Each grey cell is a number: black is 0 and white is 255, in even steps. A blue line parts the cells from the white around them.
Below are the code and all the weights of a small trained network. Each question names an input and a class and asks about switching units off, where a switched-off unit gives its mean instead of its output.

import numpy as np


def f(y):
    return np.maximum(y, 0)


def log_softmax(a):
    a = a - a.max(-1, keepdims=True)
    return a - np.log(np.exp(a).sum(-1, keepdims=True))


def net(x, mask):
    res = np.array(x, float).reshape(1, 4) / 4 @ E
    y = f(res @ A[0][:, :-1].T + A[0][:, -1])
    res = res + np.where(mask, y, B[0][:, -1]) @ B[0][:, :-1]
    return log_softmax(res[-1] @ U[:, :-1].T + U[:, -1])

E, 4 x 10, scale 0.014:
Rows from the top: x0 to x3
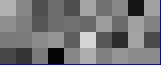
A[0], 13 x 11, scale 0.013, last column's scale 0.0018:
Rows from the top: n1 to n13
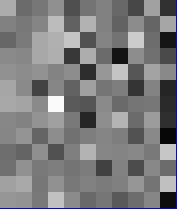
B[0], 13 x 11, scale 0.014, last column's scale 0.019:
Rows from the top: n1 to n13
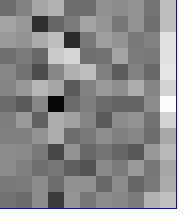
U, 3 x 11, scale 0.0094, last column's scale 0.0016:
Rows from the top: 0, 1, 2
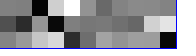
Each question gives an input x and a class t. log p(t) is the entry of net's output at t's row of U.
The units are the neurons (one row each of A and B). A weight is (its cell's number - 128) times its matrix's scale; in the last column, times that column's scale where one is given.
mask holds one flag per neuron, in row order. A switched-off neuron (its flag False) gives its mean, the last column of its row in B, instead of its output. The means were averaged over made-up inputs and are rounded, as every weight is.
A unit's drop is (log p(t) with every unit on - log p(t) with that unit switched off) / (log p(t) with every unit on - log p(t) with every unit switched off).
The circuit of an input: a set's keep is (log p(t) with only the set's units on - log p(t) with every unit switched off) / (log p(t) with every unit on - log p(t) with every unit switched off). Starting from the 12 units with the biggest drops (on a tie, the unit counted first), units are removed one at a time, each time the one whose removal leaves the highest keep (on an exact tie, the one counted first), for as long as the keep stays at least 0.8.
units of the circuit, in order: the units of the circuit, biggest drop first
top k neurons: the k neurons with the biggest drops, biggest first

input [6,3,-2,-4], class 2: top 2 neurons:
[n6, n1]
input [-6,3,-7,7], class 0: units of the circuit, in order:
[n7]
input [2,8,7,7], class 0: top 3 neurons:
[n7, n4, n13]
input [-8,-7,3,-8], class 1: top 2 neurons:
[n7, n13]
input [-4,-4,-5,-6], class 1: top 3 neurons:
[n7, n4, n13]
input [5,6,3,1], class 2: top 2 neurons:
[n5, n6]
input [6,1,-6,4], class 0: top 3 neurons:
[n5, n3, n7]
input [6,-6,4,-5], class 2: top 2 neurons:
[n6, n1]
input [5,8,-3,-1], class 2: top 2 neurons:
[n6, n4]
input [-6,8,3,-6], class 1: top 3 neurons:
[n7, n13, n6]
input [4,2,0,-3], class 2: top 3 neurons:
[n6, n1, n10]
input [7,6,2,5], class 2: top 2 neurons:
[n7, n6]
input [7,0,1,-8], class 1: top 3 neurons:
[n7, n13, n3]
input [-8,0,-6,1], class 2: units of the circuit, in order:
[n3]
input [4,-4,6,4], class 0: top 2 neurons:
[n7, n4]
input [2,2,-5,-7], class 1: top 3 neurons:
[n7, n4, n13]
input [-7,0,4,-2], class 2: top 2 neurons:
[n3, n5]
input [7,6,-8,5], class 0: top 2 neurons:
[n5, n3]
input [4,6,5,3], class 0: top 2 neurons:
[n7, n3]
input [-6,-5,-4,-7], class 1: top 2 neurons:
[n7, n13]
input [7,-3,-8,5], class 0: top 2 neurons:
[n5, n3]
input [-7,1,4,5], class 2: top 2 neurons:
[n7, n3]
